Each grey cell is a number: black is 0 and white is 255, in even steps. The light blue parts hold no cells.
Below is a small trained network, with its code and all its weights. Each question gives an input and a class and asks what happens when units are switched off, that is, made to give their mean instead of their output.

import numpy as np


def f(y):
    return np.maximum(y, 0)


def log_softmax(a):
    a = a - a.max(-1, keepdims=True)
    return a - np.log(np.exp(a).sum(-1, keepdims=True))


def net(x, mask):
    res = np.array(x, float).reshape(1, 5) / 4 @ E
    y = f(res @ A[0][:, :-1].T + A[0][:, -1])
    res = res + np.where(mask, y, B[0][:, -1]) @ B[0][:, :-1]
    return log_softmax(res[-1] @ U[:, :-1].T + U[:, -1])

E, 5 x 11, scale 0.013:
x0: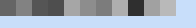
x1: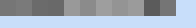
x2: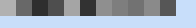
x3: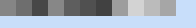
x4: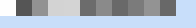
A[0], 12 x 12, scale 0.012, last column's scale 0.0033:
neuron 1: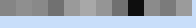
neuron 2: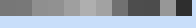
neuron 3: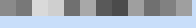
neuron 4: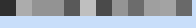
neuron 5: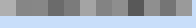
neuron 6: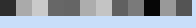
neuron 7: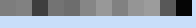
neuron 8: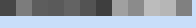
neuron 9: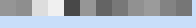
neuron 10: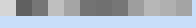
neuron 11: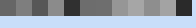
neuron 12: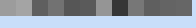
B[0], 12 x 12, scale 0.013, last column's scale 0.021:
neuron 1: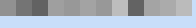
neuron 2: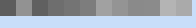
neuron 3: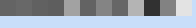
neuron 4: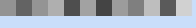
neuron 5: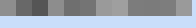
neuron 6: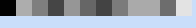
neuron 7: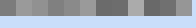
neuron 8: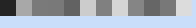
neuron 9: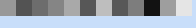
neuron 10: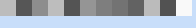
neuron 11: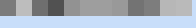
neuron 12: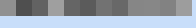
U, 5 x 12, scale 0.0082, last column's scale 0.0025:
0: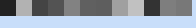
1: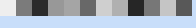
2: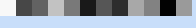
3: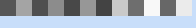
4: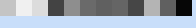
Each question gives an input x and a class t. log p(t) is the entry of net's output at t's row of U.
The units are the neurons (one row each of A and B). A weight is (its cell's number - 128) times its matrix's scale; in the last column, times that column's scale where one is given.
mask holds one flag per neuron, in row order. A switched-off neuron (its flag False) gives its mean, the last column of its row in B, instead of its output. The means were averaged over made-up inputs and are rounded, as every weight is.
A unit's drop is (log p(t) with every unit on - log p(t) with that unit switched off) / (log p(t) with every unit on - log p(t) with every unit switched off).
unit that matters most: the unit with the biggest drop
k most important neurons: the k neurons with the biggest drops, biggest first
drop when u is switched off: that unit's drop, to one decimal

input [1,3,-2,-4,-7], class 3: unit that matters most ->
neuron 4
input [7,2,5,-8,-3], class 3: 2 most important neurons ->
[neuron 9; neuron 6]
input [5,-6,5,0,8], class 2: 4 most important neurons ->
[neuron 10; neuron 11; neuron 8; neuron 2]
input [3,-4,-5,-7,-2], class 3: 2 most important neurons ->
[neuron 4; neuron 1]
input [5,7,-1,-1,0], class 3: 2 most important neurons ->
[neuron 9; neuron 3]
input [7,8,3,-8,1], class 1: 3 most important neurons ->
[neuron 1; neuron 8; neuron 4]
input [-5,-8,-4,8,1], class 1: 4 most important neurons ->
[neuron 6; neuron 11; neuron 9; neuron 10]
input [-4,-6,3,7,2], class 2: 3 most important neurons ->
[neuron 10; neuron 1; neuron 6]
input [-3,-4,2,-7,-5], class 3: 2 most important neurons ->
[neuron 9; neuron 3]
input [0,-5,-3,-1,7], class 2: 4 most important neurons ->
[neuron 10; neuron 11; neuron 8; neuron 3]
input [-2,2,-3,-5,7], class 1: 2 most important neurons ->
[neuron 2; neuron 1]
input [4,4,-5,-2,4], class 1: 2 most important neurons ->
[neuron 8; neuron 1]
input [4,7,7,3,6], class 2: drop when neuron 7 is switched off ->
0.0
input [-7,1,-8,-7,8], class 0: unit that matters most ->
neuron 3
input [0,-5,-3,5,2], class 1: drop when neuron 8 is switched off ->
0.1
